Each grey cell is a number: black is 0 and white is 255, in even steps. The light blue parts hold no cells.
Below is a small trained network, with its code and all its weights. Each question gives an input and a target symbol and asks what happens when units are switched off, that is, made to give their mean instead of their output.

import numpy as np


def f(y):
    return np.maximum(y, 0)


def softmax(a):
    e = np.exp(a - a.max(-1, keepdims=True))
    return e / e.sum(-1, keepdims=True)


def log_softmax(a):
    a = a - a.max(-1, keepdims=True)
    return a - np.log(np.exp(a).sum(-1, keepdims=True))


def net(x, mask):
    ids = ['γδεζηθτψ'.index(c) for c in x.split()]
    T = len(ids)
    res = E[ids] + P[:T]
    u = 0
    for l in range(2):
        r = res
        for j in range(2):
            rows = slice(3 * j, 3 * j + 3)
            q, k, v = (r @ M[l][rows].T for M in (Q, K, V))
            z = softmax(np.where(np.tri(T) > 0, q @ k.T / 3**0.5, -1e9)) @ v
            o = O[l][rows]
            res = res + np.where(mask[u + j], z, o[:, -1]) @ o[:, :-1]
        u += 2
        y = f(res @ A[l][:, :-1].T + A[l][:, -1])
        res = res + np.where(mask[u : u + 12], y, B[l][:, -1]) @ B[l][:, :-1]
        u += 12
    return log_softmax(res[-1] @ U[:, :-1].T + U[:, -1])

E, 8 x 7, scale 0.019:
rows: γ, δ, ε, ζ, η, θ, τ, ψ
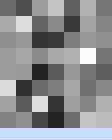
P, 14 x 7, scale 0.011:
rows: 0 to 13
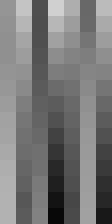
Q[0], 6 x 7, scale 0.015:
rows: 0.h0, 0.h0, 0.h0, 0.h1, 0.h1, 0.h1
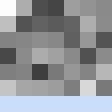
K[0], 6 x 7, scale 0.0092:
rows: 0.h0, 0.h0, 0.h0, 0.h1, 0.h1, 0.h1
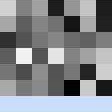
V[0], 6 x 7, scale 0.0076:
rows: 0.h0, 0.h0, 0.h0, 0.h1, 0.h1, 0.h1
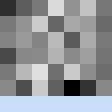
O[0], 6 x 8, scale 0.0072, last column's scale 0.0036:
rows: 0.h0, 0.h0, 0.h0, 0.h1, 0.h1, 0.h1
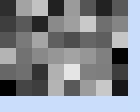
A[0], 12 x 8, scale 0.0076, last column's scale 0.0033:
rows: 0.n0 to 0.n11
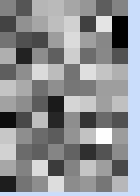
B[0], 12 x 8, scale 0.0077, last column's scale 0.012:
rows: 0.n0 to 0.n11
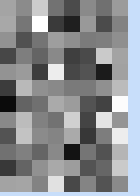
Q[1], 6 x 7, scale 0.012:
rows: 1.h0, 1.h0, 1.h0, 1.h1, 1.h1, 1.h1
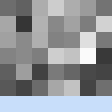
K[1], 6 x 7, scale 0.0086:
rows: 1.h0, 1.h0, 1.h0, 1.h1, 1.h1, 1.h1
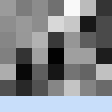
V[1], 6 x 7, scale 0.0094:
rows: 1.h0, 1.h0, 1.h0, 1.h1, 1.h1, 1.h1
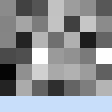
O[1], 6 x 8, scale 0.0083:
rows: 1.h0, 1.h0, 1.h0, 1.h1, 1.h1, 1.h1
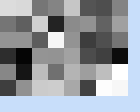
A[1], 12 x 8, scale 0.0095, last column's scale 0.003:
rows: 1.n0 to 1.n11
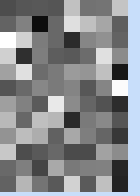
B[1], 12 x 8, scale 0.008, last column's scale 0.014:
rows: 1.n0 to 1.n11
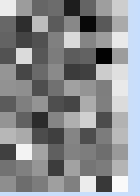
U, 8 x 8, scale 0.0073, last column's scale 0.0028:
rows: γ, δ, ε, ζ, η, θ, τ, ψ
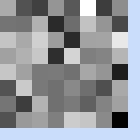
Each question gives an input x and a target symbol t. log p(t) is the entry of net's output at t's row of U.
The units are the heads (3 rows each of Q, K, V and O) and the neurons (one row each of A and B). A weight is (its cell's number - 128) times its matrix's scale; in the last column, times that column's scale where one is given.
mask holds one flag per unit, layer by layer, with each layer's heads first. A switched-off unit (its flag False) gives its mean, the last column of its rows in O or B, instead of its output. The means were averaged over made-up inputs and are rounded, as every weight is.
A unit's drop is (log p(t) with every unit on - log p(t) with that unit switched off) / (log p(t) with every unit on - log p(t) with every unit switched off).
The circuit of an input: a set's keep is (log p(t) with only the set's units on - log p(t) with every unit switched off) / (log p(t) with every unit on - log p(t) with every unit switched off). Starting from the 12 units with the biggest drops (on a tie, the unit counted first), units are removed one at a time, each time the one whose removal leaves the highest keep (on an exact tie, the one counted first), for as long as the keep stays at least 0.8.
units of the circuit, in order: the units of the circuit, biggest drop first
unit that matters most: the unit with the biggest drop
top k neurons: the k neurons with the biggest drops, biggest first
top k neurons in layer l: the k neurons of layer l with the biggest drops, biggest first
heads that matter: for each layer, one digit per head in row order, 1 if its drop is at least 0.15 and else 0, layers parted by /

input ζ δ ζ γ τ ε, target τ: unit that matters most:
1.n1
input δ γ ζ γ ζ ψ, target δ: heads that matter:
10 / 10
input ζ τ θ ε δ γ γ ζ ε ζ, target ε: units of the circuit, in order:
[1.h1, 1.n4]
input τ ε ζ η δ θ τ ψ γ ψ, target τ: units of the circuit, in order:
[0.h1, 1.n1, 0.h0]
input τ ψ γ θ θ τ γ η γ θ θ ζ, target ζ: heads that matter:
11 / 11
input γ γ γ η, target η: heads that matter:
10 / 01
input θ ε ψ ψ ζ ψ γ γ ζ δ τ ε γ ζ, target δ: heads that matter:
11 / 10
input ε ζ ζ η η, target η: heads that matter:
00 / 01
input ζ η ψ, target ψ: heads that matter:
01 / 01
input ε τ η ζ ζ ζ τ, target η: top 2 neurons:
[1.n4, 1.n11]
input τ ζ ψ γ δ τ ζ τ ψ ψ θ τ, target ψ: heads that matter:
11 / 01
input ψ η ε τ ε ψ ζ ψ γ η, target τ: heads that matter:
01 / 10
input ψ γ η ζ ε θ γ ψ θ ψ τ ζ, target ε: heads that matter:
10 / 01
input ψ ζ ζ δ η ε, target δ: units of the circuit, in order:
[1.h0]
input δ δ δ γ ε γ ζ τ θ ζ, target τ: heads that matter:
10 / 01
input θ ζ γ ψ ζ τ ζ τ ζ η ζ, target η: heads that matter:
00 / 11
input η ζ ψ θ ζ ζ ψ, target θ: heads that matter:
00 / 01
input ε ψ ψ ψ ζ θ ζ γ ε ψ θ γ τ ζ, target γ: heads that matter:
11 / 01
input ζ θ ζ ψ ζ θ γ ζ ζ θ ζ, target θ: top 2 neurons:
[0.n4, 0.n6]
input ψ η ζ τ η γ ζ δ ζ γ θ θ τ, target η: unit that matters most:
0.h1
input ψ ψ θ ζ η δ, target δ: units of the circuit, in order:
[1.h0, 0.n6]
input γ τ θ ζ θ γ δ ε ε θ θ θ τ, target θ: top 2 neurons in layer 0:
[0.n3, 0.n2]
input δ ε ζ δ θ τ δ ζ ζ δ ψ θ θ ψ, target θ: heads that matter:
01 / 01
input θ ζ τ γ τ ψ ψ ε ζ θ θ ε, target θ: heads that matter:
00 / 01
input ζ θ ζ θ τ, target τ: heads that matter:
11 / 01
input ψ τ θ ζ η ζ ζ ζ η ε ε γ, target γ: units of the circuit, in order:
[0.n8, 1.n7]
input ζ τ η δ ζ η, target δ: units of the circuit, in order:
[1.h0]
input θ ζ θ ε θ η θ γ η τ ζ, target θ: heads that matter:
10 / 01
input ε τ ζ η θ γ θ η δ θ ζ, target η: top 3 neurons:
[0.n4, 0.n8, 1.n4]
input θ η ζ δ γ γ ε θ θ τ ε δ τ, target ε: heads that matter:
11 / 11
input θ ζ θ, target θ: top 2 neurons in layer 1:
[1.n9, 1.n11]
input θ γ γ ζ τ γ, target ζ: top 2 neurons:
[0.n7, 0.n6]
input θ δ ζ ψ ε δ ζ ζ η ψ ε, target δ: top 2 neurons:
[0.n6, 0.n5]
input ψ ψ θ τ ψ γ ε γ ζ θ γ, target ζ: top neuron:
[0.n7]
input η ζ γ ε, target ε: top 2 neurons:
[0.n5, 1.n4]
